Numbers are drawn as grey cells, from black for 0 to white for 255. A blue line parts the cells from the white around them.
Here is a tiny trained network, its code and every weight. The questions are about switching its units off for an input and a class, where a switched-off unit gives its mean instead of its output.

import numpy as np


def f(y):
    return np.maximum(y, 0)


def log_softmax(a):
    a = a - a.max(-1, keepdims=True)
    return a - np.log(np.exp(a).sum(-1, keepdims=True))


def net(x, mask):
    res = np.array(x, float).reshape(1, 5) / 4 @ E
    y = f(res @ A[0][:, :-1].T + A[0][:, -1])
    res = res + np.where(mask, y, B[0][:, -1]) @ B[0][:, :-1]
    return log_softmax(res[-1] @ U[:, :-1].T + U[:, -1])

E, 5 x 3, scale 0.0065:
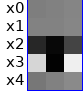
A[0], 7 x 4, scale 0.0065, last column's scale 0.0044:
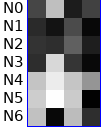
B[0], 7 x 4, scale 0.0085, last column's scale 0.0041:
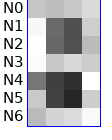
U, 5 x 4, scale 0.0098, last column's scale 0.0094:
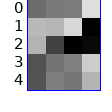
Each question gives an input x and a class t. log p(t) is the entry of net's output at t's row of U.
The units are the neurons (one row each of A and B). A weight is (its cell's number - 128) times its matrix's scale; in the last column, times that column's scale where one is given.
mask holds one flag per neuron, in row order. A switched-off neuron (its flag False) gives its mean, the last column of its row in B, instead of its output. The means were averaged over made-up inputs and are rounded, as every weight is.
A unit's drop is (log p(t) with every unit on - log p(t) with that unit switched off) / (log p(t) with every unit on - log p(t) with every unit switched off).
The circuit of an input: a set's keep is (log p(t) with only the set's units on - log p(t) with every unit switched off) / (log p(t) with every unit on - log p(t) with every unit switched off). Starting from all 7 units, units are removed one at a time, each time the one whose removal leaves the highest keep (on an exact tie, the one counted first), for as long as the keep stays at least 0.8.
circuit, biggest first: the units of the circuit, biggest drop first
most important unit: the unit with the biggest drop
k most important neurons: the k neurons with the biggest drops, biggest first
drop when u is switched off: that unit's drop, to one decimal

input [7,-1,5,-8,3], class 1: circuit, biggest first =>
N3; N0
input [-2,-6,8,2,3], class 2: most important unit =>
N1
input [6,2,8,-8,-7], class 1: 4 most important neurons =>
N3; N0; N4; N5
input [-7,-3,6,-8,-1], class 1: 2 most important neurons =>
N3; N0
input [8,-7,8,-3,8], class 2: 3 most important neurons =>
N1; N2; N6
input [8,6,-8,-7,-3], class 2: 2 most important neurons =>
N5; N4
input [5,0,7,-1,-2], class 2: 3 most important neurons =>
N1; N2; N6
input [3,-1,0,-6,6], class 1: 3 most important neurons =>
N3; N0; N4
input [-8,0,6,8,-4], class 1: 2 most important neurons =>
N6; N4
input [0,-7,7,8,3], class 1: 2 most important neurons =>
N6; N4
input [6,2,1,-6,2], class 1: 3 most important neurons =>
N3; N0; N4
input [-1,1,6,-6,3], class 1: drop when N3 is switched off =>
0.5
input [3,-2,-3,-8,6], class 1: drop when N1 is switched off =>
0.0
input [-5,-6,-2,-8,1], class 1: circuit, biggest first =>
N3
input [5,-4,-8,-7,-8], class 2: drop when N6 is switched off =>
0.3
